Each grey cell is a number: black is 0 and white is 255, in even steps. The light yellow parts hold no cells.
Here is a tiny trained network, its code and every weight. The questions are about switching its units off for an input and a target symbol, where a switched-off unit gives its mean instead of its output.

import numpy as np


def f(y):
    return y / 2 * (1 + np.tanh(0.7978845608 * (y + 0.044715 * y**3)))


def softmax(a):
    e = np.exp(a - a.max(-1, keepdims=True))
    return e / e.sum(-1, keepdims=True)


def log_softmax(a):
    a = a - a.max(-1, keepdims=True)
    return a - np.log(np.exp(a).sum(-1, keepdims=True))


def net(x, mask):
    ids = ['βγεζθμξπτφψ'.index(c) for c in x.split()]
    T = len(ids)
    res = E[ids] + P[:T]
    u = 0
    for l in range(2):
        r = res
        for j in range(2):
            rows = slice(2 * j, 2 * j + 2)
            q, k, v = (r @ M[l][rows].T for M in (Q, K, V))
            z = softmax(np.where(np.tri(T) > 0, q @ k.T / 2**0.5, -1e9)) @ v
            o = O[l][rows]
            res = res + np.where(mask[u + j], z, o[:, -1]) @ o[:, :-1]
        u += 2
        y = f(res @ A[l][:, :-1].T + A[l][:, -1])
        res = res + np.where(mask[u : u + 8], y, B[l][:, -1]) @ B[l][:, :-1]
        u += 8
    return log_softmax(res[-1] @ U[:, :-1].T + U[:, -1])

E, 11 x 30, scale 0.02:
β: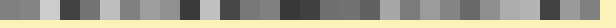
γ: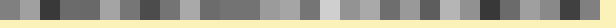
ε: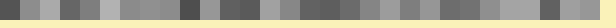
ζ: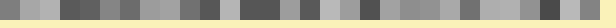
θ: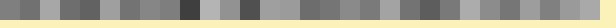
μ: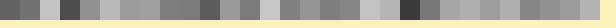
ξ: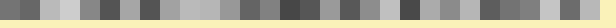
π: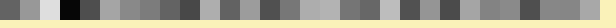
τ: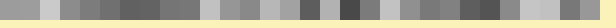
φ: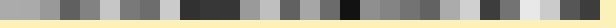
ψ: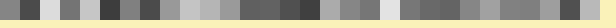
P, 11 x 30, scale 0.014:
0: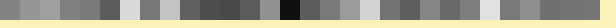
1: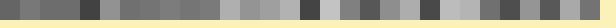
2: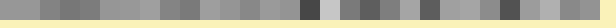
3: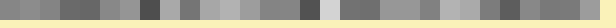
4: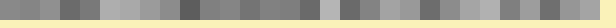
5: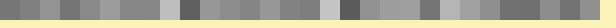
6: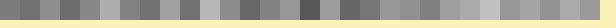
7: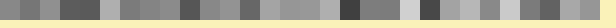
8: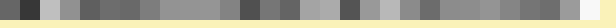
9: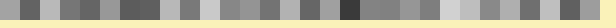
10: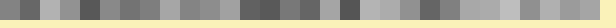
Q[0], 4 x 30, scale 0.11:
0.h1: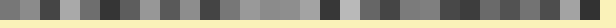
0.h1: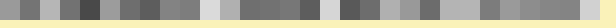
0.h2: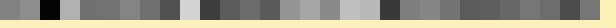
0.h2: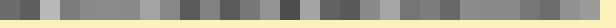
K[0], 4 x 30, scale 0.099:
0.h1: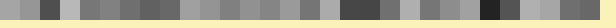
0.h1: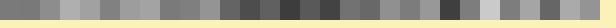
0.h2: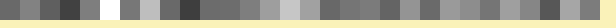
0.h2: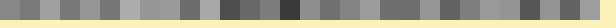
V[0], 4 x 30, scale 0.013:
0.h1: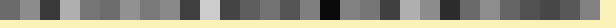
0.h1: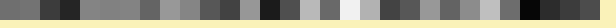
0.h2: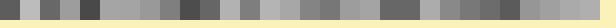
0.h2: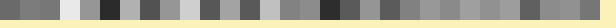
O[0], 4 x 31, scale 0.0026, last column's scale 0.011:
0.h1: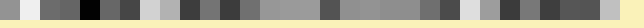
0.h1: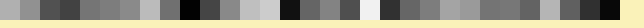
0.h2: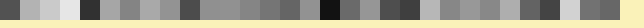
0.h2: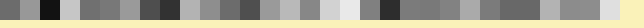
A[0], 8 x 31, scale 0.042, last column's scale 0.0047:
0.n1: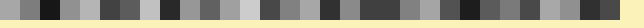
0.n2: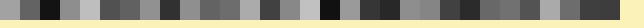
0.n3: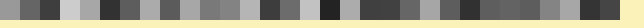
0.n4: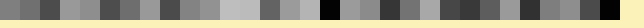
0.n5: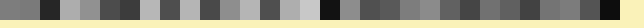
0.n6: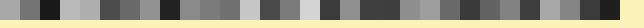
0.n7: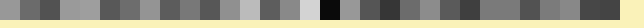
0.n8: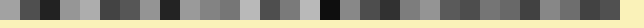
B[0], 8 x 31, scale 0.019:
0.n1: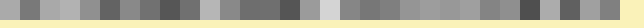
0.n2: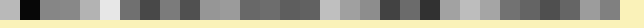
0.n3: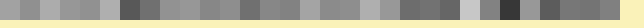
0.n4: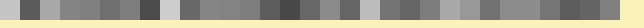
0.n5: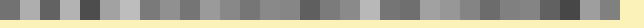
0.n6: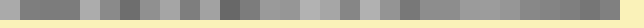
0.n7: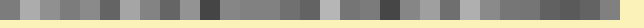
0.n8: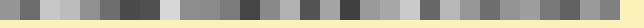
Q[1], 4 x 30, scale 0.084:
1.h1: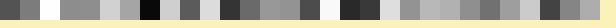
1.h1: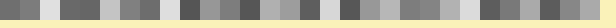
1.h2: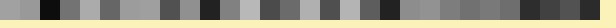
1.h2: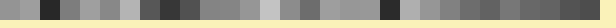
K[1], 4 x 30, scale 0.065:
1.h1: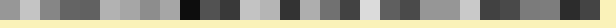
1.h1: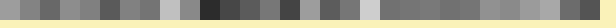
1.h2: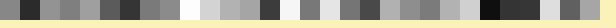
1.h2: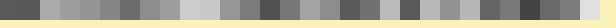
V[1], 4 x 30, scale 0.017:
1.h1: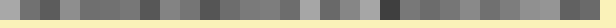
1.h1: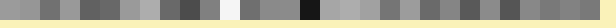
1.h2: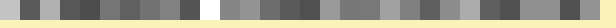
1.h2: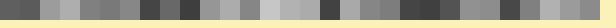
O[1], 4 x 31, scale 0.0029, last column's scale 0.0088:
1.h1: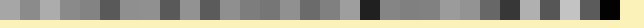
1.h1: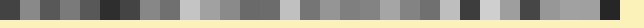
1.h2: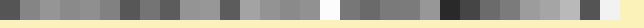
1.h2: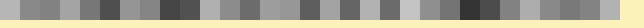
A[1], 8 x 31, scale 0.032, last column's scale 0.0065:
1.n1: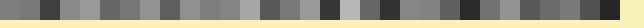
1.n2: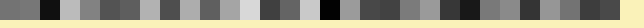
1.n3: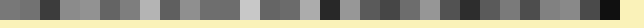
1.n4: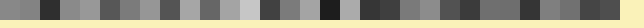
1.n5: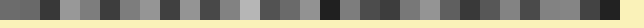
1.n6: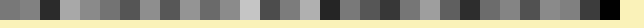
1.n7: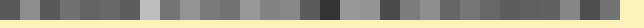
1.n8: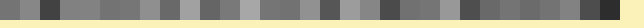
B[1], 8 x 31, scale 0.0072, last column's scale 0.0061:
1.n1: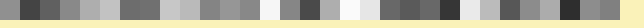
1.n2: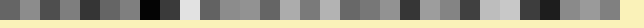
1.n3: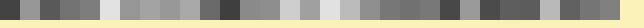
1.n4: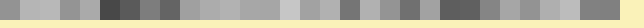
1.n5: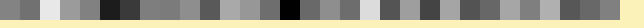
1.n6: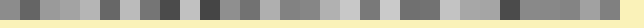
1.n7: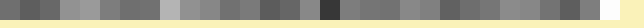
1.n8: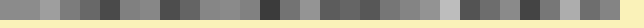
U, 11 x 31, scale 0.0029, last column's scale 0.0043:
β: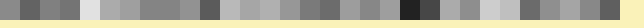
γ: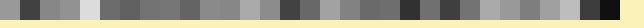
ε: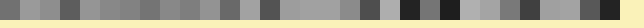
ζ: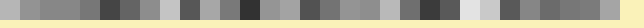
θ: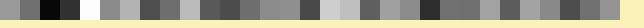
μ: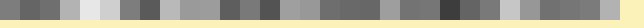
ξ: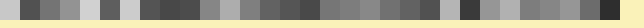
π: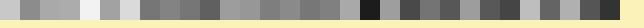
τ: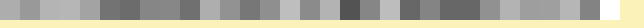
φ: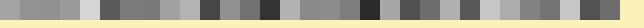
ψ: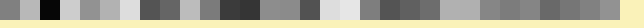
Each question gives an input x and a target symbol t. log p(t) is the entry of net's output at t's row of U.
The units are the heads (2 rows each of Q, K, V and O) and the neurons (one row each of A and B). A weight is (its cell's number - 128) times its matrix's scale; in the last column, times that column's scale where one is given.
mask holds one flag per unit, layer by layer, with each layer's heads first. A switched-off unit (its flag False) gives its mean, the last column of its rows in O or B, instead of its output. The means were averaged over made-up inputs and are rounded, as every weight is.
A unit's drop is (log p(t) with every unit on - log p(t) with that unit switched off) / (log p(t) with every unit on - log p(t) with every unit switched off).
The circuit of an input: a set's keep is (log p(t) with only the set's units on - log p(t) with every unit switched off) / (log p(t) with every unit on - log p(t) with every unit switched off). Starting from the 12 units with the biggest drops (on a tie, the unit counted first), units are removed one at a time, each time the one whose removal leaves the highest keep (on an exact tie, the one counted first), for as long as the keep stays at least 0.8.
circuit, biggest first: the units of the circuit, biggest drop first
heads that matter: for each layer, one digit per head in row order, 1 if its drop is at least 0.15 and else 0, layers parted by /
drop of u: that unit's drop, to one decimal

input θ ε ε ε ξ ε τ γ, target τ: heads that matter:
01 / 01
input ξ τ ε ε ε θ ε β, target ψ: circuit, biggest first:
(0.h2)
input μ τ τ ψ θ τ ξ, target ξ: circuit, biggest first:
(0.h1, 1.h2)
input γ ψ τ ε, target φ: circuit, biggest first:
(1.h1, 0.h1)
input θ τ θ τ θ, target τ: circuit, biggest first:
(1.h2, 0.h2)
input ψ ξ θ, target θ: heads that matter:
01 / 00
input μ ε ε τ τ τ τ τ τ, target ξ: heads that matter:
10 / 01
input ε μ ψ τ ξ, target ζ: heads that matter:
10 / 01
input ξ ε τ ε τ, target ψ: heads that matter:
01 / 00
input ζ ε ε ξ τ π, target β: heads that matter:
10 / 01
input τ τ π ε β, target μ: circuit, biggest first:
(0.h1, 1.h1)
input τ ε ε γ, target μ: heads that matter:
11 / 10
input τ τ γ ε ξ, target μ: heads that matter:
10 / 10
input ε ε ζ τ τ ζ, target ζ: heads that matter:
10 / 01
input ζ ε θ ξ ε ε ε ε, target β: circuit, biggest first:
(1.h2, 0.h1)
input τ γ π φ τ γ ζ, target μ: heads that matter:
10 / 10
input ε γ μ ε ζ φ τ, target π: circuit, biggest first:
(1.h1)
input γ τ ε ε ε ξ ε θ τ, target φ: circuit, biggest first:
(0.h1, 1.h1)
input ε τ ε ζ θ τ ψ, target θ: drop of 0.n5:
0.0
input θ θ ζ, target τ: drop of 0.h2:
0.2
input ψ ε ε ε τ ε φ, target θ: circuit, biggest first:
(0.h2)
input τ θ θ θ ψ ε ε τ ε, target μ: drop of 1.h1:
0.6
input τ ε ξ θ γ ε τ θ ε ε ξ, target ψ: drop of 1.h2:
0.1
